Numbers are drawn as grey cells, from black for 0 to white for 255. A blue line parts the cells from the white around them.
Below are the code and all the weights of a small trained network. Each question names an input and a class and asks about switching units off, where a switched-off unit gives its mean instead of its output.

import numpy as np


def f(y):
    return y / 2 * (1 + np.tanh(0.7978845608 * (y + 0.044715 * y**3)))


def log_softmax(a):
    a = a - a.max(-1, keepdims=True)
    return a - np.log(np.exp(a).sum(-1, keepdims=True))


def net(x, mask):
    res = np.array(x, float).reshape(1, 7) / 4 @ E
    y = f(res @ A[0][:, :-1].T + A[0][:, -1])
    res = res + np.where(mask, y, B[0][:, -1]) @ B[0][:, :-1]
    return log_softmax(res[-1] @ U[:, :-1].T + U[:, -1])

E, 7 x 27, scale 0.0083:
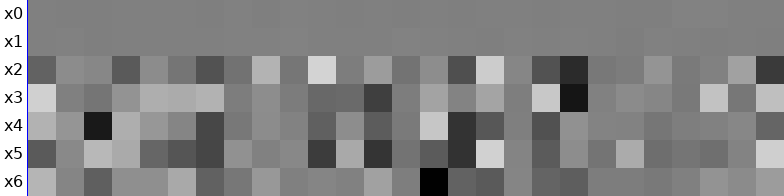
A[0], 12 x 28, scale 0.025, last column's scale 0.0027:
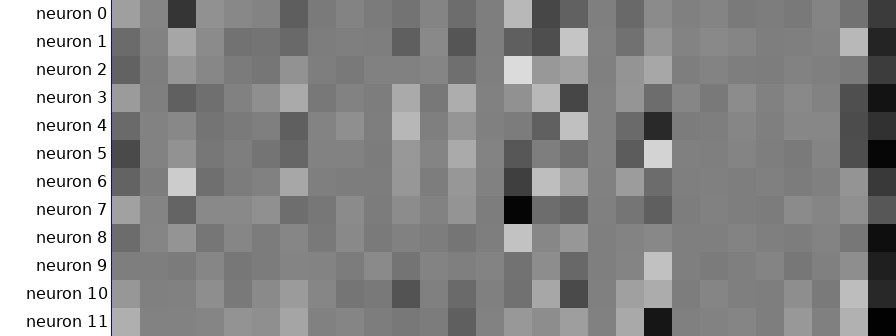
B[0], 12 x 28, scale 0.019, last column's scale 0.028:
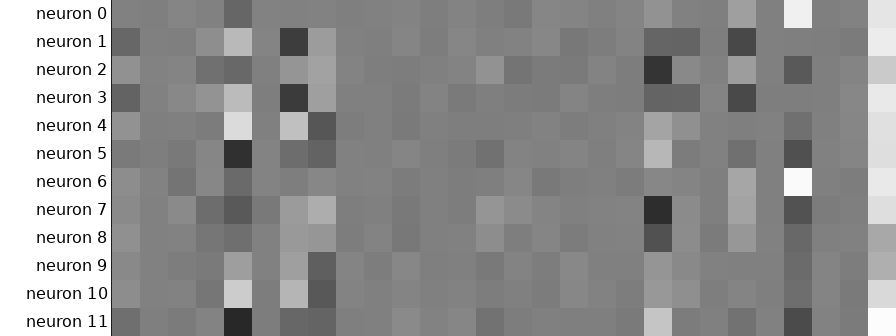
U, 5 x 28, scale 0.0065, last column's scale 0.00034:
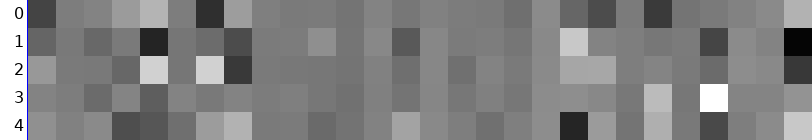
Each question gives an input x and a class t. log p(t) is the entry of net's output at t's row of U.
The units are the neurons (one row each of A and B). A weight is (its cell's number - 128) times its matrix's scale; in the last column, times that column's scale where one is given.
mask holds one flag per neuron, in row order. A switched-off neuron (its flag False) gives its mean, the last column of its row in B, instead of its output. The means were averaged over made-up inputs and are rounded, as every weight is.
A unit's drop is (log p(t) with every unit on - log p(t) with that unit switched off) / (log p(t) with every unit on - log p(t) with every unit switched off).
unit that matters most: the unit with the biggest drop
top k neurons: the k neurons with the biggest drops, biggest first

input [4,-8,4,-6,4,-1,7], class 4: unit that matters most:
neuron 7
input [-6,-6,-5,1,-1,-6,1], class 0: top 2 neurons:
[neuron 3; neuron 4]
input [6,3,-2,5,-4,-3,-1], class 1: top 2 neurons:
[neuron 11; neuron 0]
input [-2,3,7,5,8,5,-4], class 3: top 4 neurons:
[neuron 0; neuron 10; neuron 9; neuron 3]
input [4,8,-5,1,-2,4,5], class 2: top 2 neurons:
[neuron 10; neuron 3]
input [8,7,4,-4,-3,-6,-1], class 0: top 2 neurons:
[neuron 3; neuron 11]
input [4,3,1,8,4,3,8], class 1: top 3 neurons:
[neuron 11; neuron 2; neuron 8]
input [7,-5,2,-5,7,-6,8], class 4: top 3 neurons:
[neuron 7; neuron 6; neuron 1]
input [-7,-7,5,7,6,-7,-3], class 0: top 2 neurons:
[neuron 3; neuron 5]
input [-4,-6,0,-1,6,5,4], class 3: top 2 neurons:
[neuron 0; neuron 3]
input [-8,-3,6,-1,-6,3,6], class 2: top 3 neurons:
[neuron 4; neuron 0; neuron 2]
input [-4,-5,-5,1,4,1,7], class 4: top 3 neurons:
[neuron 7; neuron 4; neuron 6]
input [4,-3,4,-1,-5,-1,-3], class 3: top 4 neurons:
[neuron 6; neuron 10; neuron 9; neuron 7]
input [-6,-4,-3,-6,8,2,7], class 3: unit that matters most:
neuron 0
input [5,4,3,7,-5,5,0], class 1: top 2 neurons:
[neuron 11; neuron 3]
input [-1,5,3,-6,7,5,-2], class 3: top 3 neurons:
[neuron 0; neuron 11; neuron 3]
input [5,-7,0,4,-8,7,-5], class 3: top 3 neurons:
[neuron 6; neuron 3; neuron 8]
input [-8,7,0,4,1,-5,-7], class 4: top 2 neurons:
[neuron 2; neuron 1]
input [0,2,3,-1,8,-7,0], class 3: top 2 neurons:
[neuron 0; neuron 1]
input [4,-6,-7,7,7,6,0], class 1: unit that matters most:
neuron 11
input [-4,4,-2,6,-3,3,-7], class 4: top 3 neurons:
[neuron 2; neuron 5; neuron 8]
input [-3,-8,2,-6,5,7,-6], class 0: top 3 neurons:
[neuron 1; neuron 11; neuron 7]
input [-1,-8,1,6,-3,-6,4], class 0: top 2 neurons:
[neuron 3; neuron 5]
